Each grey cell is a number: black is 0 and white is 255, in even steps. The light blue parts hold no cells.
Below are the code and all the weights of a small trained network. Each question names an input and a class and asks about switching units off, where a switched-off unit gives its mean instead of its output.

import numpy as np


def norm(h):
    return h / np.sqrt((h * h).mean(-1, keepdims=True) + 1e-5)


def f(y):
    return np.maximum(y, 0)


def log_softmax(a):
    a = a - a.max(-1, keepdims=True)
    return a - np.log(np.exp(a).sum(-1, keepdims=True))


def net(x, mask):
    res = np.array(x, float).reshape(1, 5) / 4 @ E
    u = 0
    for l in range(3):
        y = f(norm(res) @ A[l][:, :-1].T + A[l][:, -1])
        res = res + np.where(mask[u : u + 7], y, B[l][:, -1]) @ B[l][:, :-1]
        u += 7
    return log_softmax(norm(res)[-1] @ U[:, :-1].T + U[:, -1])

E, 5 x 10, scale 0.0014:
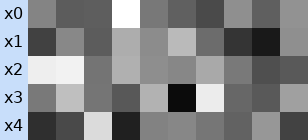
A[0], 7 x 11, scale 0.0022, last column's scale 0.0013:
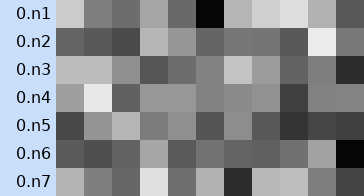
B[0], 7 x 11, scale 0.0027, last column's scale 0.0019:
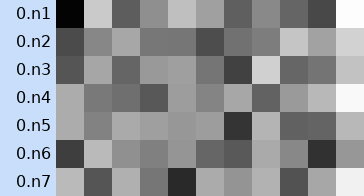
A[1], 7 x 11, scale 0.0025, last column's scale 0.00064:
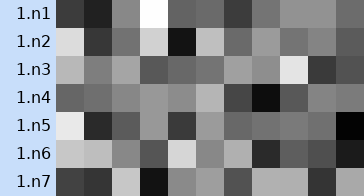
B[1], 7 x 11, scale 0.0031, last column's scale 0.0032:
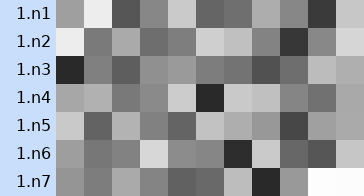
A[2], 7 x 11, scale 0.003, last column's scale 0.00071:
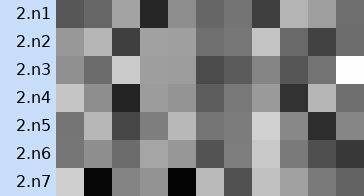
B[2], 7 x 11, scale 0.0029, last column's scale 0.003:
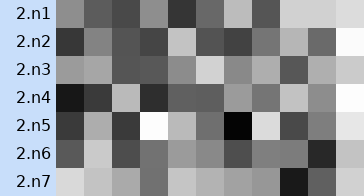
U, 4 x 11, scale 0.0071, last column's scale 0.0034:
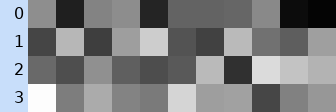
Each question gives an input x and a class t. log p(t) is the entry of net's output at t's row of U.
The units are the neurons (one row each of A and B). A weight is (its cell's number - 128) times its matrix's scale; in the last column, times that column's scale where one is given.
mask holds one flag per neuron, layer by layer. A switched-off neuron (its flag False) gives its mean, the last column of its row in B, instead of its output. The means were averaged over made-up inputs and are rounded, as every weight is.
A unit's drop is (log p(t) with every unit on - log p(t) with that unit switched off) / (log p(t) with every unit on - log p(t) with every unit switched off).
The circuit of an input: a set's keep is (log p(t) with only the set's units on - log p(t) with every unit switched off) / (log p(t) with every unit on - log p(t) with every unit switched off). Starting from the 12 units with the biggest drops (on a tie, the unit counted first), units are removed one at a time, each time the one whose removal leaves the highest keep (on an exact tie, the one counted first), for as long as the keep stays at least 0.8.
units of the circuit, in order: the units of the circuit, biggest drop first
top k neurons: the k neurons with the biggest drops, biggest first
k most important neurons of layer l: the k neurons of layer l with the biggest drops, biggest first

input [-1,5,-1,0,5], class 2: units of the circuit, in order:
1.n7
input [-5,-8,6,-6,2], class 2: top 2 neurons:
1.n3; 1.n7
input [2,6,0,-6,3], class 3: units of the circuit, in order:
0.n1; 1.n2
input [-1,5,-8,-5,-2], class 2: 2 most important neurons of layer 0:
0.n1; 0.n3
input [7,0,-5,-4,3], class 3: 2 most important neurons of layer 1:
1.n7; 1.n2
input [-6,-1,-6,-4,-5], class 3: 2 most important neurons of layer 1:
1.n2; 1.n5
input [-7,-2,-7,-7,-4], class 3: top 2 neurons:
2.n7; 0.n1
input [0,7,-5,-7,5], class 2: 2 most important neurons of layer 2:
2.n5; 2.n1
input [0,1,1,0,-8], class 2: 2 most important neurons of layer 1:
1.n1; 1.n6
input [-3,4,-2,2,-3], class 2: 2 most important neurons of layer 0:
0.n2; 0.n1
